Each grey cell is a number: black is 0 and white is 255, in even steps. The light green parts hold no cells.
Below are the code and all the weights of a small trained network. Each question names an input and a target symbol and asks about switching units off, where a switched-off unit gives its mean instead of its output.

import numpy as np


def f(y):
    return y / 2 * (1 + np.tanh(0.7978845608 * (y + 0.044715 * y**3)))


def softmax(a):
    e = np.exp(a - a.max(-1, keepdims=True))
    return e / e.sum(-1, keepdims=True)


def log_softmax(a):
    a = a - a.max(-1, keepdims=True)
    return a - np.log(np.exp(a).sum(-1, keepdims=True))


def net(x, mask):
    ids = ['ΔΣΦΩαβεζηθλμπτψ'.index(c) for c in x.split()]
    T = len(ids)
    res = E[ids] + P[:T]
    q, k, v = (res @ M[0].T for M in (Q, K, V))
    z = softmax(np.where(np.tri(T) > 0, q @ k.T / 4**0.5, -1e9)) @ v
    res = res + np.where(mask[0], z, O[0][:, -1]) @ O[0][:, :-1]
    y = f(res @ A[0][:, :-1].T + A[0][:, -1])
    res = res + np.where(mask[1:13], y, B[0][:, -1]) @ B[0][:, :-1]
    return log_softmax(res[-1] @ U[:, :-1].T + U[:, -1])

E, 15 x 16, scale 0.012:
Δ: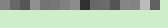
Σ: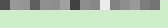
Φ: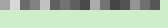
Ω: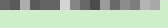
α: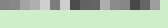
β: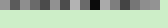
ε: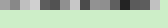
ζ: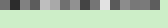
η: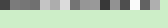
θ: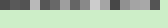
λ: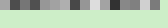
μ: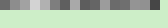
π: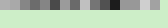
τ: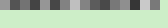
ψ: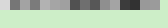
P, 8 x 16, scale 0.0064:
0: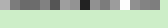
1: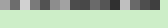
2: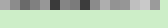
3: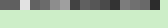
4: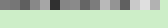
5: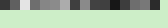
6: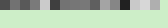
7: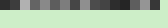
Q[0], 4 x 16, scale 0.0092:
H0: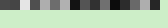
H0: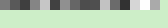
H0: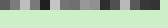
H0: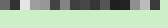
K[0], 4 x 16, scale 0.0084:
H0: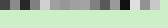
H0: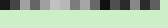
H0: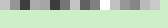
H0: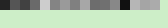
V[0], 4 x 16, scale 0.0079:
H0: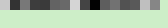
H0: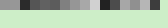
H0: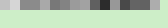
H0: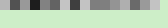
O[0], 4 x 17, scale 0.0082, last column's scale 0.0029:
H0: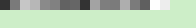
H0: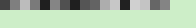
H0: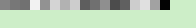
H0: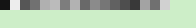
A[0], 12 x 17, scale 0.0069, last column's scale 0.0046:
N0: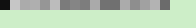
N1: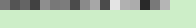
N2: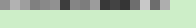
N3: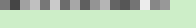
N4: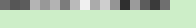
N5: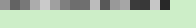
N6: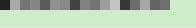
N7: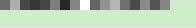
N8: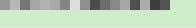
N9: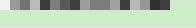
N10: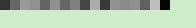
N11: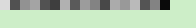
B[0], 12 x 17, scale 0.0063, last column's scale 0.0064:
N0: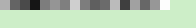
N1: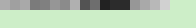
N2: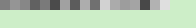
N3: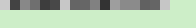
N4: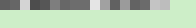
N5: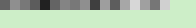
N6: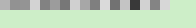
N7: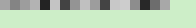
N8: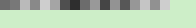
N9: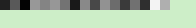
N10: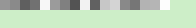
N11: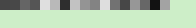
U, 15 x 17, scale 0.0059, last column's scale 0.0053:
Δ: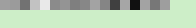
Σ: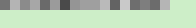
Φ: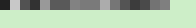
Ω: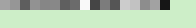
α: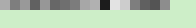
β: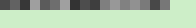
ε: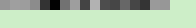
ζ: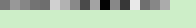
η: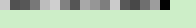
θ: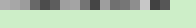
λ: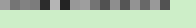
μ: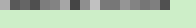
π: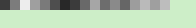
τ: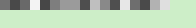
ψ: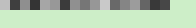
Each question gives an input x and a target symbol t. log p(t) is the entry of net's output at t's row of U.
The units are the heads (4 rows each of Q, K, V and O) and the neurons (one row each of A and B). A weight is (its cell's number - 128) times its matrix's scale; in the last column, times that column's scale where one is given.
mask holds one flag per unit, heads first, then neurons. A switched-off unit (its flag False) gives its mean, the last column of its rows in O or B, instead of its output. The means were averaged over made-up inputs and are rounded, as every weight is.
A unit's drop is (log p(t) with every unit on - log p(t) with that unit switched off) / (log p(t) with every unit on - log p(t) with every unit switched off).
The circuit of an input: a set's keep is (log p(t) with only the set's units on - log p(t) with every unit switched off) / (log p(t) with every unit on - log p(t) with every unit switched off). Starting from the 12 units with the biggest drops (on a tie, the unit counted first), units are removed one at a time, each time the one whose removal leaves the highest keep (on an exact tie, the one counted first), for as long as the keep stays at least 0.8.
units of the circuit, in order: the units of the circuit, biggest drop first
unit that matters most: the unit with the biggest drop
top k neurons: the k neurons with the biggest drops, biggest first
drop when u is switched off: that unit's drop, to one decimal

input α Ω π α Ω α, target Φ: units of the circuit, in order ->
H0, N0
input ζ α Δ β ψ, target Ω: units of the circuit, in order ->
H0, N5, N10
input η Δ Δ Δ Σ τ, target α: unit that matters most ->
N7
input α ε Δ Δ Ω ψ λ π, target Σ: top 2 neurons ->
N6, N7
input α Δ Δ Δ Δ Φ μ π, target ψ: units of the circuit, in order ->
H0, N11
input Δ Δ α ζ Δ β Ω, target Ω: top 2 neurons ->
N5, N10
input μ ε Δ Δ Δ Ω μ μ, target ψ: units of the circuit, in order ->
H0, N11
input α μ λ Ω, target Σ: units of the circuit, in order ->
H0, N6, N7
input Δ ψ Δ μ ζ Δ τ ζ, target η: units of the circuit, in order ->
H0, N10, N0
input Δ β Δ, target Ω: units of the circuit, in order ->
H0, N10, N5
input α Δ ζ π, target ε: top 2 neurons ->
N10, N1
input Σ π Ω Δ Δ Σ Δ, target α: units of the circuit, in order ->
H0, N7
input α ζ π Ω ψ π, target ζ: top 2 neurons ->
N0, N8
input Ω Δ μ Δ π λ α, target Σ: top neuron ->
N6
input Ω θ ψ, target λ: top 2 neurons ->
N7, N1
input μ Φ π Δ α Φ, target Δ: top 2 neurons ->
N0, N8
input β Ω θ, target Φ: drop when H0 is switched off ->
1.2
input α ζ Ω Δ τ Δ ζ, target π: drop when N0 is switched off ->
0.1
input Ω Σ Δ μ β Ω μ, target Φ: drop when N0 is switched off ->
0.2
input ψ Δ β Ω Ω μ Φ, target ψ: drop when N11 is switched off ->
1.0
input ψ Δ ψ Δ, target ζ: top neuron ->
N0
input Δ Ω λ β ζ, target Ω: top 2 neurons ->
N5, N10
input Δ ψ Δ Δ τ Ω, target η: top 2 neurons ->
N10, N0
